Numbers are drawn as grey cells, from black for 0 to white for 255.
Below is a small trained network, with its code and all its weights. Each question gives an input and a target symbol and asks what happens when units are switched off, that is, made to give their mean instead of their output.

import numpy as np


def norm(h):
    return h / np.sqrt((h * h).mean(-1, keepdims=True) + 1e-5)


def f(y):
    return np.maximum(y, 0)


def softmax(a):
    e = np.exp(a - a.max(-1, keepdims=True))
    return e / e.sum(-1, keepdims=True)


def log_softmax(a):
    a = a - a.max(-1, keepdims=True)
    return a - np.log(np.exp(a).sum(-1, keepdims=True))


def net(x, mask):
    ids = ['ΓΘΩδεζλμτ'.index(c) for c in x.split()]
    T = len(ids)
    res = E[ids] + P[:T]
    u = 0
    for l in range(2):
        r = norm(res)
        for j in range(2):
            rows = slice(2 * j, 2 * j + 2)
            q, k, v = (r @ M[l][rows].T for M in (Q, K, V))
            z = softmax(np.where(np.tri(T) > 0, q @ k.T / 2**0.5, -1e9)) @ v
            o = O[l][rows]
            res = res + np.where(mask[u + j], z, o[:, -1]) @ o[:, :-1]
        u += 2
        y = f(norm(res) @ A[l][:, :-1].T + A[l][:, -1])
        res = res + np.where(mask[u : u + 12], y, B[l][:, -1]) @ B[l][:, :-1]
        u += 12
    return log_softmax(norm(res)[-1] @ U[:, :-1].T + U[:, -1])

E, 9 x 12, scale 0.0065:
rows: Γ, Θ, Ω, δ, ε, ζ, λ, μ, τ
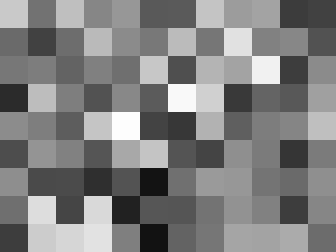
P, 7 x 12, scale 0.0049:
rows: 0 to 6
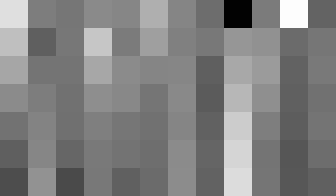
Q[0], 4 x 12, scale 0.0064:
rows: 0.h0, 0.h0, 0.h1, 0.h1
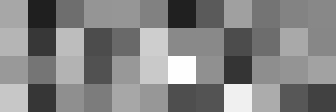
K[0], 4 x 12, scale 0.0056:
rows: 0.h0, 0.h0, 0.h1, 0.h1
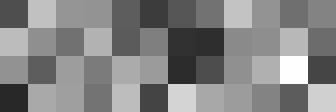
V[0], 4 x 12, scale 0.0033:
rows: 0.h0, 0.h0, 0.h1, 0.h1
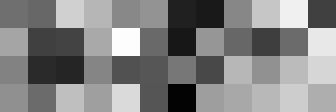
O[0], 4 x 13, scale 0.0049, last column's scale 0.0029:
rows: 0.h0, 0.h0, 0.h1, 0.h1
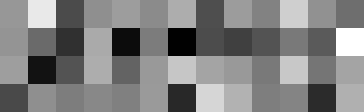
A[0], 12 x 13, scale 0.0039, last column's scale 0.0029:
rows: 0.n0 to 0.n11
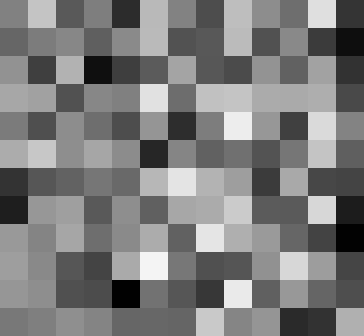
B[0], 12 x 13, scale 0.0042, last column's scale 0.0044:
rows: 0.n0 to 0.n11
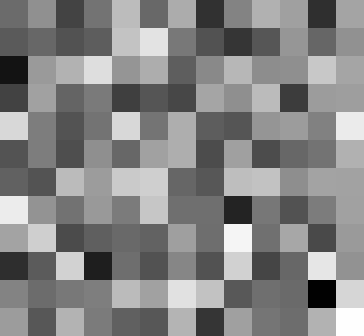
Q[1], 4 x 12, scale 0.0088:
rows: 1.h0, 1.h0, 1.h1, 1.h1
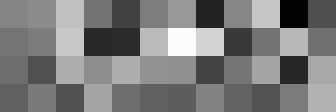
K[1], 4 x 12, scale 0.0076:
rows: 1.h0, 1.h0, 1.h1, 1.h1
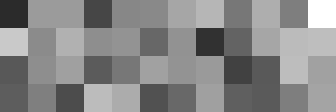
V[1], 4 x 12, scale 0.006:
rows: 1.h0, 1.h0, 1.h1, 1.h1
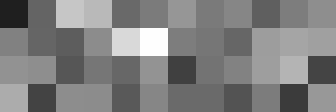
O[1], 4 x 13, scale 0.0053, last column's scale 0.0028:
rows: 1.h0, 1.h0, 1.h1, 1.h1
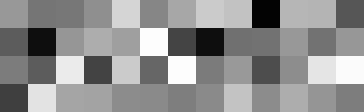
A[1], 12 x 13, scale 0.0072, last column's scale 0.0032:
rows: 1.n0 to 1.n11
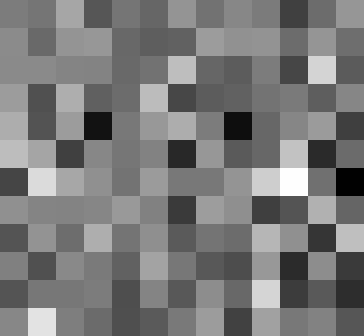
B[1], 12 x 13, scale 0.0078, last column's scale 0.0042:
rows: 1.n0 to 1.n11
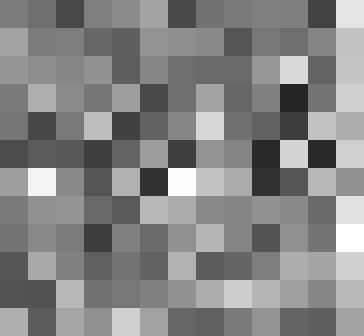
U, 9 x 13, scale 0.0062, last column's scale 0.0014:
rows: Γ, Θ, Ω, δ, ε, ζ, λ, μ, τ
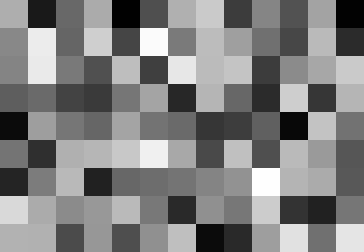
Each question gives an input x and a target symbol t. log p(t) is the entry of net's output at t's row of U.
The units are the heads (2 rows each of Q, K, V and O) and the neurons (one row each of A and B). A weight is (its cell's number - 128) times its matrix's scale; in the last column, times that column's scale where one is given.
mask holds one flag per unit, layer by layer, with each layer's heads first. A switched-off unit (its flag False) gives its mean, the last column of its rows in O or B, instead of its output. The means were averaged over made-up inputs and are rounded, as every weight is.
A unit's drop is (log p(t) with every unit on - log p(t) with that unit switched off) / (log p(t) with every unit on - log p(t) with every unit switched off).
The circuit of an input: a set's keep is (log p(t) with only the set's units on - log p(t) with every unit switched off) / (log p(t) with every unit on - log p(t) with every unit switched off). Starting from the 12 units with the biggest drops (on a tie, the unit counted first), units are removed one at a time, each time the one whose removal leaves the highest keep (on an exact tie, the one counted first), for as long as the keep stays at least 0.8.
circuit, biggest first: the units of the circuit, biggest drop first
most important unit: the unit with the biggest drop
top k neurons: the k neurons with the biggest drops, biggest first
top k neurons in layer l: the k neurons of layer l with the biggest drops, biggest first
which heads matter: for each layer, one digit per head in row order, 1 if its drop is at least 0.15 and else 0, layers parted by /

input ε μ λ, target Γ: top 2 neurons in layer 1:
(1.n4; 1.n5)
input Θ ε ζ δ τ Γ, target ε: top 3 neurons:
(0.n6; 0.n7; 1.n9)
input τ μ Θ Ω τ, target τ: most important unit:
1.h1
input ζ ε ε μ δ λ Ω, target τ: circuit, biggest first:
(0.h1; 1.n2)
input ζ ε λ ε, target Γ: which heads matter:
01 / 11
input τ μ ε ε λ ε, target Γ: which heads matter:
11 / 01
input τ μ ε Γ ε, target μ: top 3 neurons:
(1.n11; 0.n10; 0.n11)
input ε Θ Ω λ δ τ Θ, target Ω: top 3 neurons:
(0.n11; 0.n4; 0.n10)
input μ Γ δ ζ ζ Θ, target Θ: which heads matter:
11 / 11
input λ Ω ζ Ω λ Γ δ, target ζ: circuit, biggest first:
(0.n6; 1.h0; 0.h1; 0.n7)
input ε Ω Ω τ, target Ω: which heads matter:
10 / 00
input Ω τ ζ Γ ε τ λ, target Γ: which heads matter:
10 / 01
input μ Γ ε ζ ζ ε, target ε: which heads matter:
00 / 10
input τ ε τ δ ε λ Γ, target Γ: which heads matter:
11 / 01
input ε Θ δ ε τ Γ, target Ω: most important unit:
1.h0
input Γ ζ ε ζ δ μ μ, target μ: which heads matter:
11 / 11
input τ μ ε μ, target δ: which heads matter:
10 / 00
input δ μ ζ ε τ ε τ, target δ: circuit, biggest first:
(1.h1; 0.h0; 1.n5; 0.n7)
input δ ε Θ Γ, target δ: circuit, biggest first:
(1.h1; 1.n5)
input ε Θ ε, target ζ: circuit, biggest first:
(1.h0; 1.n8)
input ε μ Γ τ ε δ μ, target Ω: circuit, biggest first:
(1.h0)
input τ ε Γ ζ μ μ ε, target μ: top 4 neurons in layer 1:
(1.n11; 1.n9; 1.n5; 1.n7)
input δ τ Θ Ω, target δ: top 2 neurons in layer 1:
(1.n5; 1.n8)
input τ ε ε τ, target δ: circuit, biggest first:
(0.h0; 1.n5)
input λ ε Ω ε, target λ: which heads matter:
01 / 11
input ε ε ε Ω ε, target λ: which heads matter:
00 / 11
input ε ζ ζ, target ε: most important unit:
1.n3
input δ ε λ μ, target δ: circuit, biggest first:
(1.h1; 1.n5; 0.h0)
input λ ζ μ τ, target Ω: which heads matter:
00 / 00
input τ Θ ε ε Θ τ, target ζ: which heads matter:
11 / 11
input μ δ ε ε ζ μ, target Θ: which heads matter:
11 / 11
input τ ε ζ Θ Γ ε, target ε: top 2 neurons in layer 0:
(0.n6; 0.n10)
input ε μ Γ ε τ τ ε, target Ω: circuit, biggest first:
(1.h0; 0.h0)
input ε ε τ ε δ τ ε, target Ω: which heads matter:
00 / 10
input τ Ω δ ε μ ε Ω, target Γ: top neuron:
(1.n4)
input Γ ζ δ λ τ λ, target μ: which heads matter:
01 / 11
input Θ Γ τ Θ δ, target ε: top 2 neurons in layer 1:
(1.n3; 1.n9)
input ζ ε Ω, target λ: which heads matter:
01 / 10
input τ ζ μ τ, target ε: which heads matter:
11 / 11
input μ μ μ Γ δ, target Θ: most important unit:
1.h0
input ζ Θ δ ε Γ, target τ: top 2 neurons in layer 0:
(0.n7; 0.n2)
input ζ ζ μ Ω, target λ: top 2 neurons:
(0.n3; 1.n10)
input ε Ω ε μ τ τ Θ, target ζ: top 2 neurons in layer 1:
(1.n3; 1.n8)
